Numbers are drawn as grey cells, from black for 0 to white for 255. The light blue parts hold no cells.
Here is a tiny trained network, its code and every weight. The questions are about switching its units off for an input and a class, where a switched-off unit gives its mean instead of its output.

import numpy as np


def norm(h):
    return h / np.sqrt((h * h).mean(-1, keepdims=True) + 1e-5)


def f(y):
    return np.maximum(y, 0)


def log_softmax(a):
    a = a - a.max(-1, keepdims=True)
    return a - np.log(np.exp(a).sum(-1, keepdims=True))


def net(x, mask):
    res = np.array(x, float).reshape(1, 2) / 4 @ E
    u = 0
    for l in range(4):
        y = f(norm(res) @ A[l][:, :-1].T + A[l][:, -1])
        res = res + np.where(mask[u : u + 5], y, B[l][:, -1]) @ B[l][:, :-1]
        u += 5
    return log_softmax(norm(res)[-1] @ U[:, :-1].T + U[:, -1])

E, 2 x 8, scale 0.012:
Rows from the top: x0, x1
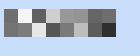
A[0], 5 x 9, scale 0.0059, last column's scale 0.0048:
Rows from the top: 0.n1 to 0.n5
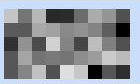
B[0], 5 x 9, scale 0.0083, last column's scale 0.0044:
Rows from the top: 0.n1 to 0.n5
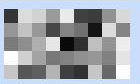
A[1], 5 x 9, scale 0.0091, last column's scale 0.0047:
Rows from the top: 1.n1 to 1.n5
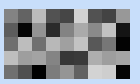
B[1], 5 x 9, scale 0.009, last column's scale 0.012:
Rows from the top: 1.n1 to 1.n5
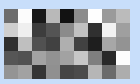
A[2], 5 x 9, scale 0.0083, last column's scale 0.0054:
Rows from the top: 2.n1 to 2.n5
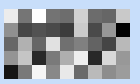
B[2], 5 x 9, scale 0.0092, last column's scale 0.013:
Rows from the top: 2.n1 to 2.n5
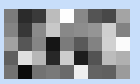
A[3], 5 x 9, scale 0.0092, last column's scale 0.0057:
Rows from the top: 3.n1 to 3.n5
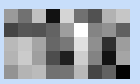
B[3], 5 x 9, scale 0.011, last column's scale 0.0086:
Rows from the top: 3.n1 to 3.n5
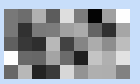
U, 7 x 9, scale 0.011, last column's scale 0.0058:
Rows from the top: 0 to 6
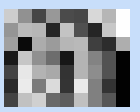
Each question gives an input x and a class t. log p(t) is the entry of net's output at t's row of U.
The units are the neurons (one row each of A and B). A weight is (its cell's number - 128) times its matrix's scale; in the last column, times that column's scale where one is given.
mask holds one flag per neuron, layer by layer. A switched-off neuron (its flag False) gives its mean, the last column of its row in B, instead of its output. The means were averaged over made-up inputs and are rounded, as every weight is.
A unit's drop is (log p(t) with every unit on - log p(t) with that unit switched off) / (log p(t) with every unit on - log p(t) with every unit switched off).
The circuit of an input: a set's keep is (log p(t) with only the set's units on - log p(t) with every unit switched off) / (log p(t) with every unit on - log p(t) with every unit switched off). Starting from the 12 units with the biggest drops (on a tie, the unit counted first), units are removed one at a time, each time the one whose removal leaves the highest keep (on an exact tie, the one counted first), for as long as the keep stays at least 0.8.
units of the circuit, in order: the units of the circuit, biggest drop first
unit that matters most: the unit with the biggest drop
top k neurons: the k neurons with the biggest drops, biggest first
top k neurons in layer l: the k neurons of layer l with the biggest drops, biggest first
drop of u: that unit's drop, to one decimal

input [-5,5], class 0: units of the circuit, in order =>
1.n1
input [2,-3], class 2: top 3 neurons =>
1.n1, 1.n4, 0.n4
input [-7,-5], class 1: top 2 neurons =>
1.n2, 0.n5
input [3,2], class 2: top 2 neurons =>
0.n5, 1.n1
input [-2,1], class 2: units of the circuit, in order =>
0.n1, 2.n5
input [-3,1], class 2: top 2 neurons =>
0.n1, 2.n5
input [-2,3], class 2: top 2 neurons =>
0.n5, 0.n1
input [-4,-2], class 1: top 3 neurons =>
0.n5, 0.n3, 1.n2
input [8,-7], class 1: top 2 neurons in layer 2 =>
2.n4, 2.n3
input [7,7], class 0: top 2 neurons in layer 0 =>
0.n5, 0.n1
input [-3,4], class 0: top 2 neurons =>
1.n1, 0.n3
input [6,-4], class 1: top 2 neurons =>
0.n5, 1.n1
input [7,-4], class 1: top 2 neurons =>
0.n5, 1.n1
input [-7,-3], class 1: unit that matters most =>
1.n2
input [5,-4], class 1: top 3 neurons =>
0.n5, 1.n1, 2.n3
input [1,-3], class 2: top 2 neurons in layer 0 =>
0.n4, 0.n5
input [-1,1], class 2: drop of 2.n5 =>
0.1
